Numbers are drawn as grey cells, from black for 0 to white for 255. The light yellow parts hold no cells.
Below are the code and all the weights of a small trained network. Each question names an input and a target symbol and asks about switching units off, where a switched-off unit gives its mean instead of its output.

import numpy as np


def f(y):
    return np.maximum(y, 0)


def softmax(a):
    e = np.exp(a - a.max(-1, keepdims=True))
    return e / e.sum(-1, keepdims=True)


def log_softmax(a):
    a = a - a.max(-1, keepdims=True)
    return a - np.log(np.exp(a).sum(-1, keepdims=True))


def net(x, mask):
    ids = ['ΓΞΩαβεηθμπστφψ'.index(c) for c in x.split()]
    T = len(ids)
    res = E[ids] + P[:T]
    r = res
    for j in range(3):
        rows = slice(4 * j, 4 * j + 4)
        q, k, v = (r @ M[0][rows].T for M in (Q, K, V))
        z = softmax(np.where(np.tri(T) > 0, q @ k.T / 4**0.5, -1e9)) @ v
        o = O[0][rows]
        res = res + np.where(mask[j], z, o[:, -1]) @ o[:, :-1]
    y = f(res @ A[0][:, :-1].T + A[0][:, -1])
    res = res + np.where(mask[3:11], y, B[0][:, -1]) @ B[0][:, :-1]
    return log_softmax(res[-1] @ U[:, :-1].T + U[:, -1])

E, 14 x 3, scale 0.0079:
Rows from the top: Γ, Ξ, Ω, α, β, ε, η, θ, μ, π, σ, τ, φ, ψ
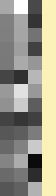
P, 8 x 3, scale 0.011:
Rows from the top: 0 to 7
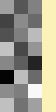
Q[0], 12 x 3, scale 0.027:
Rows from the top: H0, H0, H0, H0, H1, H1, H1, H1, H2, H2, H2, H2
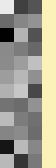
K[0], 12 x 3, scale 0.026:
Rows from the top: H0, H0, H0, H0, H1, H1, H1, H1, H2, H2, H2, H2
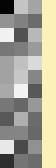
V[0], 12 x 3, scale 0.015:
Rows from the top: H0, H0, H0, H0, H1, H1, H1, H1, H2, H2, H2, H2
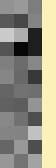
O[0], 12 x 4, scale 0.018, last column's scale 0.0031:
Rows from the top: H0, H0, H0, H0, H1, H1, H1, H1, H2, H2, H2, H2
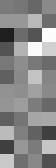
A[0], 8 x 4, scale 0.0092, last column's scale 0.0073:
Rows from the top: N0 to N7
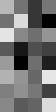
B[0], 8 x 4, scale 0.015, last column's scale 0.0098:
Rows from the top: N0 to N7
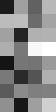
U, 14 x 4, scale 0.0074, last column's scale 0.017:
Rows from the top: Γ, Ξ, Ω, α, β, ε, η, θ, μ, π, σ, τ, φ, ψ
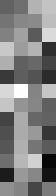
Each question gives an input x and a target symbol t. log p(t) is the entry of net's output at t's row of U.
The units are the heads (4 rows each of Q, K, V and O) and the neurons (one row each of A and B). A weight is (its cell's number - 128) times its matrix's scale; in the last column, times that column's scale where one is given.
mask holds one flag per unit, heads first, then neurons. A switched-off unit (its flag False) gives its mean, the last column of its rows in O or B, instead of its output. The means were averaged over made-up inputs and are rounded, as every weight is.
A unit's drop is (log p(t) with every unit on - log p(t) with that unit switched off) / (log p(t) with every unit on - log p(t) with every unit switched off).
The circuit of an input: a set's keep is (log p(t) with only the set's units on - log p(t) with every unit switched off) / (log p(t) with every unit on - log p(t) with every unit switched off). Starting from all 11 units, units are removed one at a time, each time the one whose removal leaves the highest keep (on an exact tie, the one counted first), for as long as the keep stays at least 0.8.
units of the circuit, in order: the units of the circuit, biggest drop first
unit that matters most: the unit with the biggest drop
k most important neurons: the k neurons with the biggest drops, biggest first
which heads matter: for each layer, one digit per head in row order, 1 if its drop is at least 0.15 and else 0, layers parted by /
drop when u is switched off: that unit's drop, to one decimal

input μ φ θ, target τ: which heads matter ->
100
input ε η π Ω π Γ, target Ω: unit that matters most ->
N3
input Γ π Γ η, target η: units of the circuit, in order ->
[H0 N7]
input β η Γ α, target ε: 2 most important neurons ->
[N0 N4]
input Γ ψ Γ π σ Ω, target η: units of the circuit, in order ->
[H0 N7 H2]
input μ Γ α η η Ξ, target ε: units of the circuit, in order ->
[H0 N0]
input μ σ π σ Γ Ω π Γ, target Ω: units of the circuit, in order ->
[N3 H0]
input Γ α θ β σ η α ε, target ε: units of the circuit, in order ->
[H0 N4]
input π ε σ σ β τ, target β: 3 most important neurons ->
[N2 N5 N3]
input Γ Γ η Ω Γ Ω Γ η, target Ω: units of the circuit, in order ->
[N3 H1 H0]
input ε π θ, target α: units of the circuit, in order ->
[H0 H2]
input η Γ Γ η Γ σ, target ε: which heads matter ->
101
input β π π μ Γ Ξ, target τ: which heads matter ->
100
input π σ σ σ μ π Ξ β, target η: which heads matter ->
101
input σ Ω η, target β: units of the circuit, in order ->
[H2 H0 N5 H1]
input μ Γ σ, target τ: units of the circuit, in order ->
[H0]
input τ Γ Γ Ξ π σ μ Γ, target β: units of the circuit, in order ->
[H0 N5]
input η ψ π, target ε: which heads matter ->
111
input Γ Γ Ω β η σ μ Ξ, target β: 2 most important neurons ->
[N2 N5]
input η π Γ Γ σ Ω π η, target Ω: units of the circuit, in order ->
[N3 H0 H1]
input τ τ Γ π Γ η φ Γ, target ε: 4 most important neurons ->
[N0 N5 N4 N7]
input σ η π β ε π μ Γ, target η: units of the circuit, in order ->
[H0]
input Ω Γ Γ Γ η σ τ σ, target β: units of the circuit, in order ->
[H0 N5 H1]
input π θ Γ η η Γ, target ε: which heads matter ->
101
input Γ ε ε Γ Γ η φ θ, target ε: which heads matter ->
100
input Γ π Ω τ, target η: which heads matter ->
100
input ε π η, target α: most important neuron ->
[N2]
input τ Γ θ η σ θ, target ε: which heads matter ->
101
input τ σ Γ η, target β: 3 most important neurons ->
[N2 N5 N3]
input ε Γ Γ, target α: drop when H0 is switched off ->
0.9
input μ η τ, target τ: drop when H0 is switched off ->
1.0
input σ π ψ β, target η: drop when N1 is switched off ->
-0.1
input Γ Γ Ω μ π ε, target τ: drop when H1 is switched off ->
0.1
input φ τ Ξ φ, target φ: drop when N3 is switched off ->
0.2
